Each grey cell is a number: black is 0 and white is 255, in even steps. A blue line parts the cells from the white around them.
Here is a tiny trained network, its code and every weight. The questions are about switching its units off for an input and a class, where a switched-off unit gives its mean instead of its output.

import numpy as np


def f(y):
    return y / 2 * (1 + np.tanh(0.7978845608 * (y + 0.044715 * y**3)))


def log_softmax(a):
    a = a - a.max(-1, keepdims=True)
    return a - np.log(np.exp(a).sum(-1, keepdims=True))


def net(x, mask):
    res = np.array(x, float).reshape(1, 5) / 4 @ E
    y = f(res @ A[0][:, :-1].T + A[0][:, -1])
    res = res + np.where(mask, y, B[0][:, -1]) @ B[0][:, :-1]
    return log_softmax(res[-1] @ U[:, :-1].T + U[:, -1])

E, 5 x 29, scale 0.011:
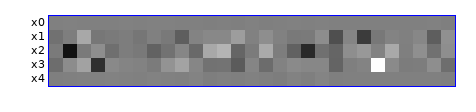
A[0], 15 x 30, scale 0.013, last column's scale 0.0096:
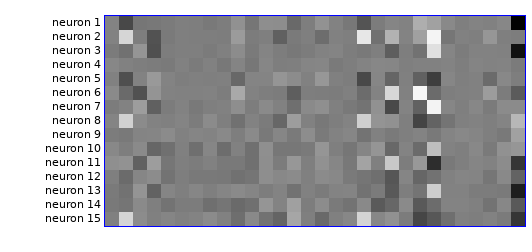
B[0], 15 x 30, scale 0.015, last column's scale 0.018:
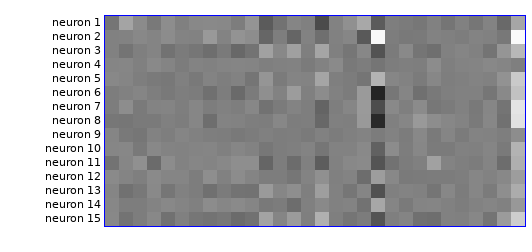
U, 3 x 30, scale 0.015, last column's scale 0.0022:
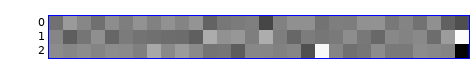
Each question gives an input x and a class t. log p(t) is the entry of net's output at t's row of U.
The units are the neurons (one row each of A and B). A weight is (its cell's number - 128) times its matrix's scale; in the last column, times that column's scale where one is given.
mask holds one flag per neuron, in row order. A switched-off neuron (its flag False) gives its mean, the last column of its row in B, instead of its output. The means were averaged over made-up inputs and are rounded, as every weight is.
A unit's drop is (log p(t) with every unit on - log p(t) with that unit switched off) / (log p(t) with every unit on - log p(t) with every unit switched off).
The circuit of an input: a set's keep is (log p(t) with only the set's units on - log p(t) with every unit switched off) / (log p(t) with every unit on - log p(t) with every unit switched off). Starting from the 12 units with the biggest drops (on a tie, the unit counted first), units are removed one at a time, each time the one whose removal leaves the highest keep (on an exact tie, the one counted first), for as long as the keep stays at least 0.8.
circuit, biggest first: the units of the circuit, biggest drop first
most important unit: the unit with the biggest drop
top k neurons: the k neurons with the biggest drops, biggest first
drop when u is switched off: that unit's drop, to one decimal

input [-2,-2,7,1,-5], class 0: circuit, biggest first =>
neuron 1
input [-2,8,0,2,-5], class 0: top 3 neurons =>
neuron 15; neuron 7; neuron 6
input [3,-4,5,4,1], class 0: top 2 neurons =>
neuron 1; neuron 15
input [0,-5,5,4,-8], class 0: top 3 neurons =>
neuron 1; neuron 15; neuron 5
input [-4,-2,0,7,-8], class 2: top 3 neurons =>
neuron 2; neuron 8; neuron 6
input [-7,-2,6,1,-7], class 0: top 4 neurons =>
neuron 1; neuron 15; neuron 3; neuron 13
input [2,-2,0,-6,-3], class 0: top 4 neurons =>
neuron 11; neuron 15; neuron 3; neuron 13
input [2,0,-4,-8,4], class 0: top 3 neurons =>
neuron 11; neuron 8; neuron 3
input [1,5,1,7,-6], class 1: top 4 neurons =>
neuron 3; neuron 13; neuron 1; neuron 11
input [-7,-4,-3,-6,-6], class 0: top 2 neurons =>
neuron 11; neuron 3
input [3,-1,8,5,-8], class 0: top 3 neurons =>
neuron 1; neuron 15; neuron 7
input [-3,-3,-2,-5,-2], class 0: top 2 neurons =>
neuron 11; neuron 3
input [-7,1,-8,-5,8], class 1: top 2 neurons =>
neuron 15; neuron 7
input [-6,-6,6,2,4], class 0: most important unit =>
neuron 1
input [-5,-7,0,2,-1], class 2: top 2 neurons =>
neuron 8; neuron 2
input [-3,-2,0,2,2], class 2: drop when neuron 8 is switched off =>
0.4
